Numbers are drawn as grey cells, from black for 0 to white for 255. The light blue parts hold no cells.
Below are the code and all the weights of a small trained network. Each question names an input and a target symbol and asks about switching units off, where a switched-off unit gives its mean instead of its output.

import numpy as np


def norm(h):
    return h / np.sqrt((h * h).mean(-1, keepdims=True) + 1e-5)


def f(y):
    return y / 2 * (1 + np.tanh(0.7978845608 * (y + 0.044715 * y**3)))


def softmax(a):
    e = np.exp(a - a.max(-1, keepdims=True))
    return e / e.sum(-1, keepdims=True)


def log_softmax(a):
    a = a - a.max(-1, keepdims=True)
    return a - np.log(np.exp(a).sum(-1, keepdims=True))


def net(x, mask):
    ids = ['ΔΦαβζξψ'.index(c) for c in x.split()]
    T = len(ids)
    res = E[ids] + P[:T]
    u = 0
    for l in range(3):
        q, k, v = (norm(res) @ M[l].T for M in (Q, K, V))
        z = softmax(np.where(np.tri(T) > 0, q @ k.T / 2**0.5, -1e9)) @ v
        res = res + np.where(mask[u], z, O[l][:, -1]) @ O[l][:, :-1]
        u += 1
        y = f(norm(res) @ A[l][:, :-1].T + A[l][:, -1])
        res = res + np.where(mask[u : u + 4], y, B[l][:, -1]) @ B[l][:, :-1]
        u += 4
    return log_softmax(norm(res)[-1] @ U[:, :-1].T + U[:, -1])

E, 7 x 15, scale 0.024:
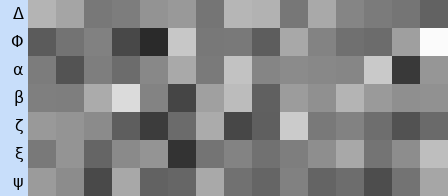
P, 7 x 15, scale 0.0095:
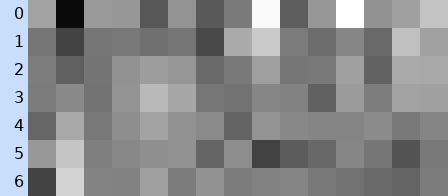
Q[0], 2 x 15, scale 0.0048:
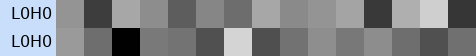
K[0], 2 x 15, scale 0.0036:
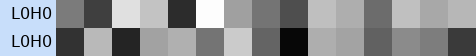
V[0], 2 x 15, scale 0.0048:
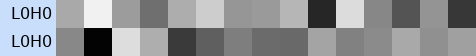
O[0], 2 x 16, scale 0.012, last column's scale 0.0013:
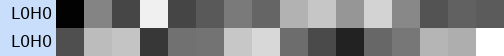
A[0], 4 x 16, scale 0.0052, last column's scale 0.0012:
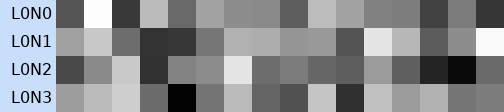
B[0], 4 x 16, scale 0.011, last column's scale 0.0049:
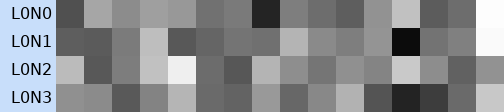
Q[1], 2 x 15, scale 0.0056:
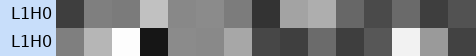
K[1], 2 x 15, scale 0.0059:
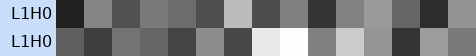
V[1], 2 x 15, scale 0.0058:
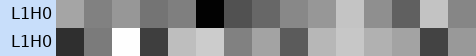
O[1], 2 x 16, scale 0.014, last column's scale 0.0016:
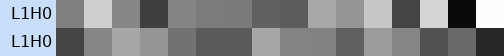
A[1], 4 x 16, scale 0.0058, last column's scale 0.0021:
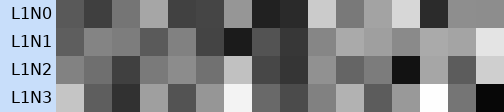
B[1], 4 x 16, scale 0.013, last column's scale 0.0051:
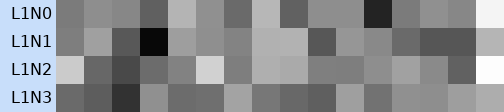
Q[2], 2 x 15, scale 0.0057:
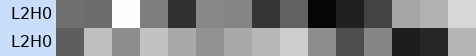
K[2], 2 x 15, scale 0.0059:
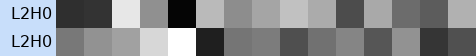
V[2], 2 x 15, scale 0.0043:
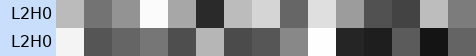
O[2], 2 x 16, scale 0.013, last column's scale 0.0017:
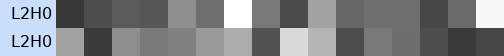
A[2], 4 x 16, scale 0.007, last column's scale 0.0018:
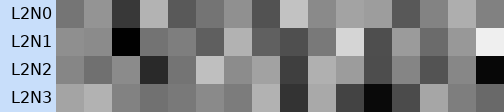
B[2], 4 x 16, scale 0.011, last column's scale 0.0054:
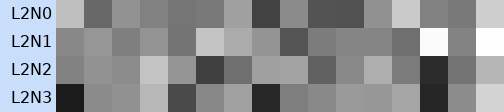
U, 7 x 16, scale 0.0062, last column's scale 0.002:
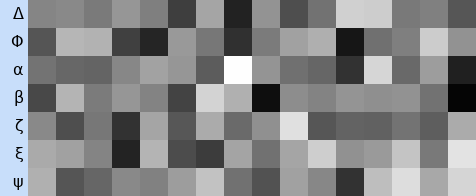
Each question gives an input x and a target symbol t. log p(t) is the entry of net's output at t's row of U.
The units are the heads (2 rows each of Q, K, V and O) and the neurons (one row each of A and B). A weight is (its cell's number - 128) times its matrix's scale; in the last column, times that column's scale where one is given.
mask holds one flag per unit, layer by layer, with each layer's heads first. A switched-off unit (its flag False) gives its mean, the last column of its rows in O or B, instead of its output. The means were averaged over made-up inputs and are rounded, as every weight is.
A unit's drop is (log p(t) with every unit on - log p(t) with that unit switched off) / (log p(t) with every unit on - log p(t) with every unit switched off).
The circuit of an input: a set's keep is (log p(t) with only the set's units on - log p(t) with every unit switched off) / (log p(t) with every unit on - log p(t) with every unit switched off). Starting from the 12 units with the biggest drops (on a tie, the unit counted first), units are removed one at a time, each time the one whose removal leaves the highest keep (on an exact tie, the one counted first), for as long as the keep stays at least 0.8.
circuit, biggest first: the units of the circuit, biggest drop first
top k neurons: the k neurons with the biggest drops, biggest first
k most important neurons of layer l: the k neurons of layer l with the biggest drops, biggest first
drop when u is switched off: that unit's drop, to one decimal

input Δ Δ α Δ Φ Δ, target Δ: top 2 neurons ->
(L2N0; L1N2)
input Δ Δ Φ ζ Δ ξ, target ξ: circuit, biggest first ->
(L1N1; L2H0)
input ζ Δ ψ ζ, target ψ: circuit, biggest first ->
(L1H0)
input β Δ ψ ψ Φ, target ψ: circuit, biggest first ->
(L1H0; L2N1)
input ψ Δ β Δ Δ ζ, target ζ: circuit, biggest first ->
(L2H0; L0N2)
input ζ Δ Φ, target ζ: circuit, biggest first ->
(L2H0; L0N3; L1N1)
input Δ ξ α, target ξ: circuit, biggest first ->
(L1H0; L0N1)
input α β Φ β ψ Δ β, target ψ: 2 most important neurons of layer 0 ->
(L0N3; L0N1)
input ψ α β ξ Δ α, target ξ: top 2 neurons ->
(L0N1; L0N0)
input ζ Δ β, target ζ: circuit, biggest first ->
(L0N3; L0N2; L2H0)
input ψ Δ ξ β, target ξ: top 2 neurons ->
(L1N1; L0N1)
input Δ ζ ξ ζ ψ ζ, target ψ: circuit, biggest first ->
(L1H0; L0N1; L0N2)
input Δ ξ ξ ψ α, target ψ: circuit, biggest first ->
(L1H0; L2N1)
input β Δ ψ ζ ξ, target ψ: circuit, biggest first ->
(L1H0; L0N1)
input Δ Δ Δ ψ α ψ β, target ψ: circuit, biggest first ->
(L1H0)
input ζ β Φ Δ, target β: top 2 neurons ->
(L1N2; L1N1)
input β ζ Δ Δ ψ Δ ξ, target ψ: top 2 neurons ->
(L2N1; L0N3)
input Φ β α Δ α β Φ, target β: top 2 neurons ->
(L2N2; L0N3)
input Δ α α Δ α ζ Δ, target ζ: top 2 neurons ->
(L0N2; L1N0)
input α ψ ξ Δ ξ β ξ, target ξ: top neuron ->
(L1N1)
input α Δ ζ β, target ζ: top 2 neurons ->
(L0N2; L0N3)
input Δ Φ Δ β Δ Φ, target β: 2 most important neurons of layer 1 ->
(L1N0; L1N1)
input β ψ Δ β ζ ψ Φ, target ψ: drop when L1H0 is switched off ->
1.7
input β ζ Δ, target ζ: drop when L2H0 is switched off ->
0.6
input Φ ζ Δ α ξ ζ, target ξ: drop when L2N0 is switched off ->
0.0
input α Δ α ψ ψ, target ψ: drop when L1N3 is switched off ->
0.1
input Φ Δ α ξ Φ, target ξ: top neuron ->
(L1N1)
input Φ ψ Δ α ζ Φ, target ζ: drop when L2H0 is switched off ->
0.8
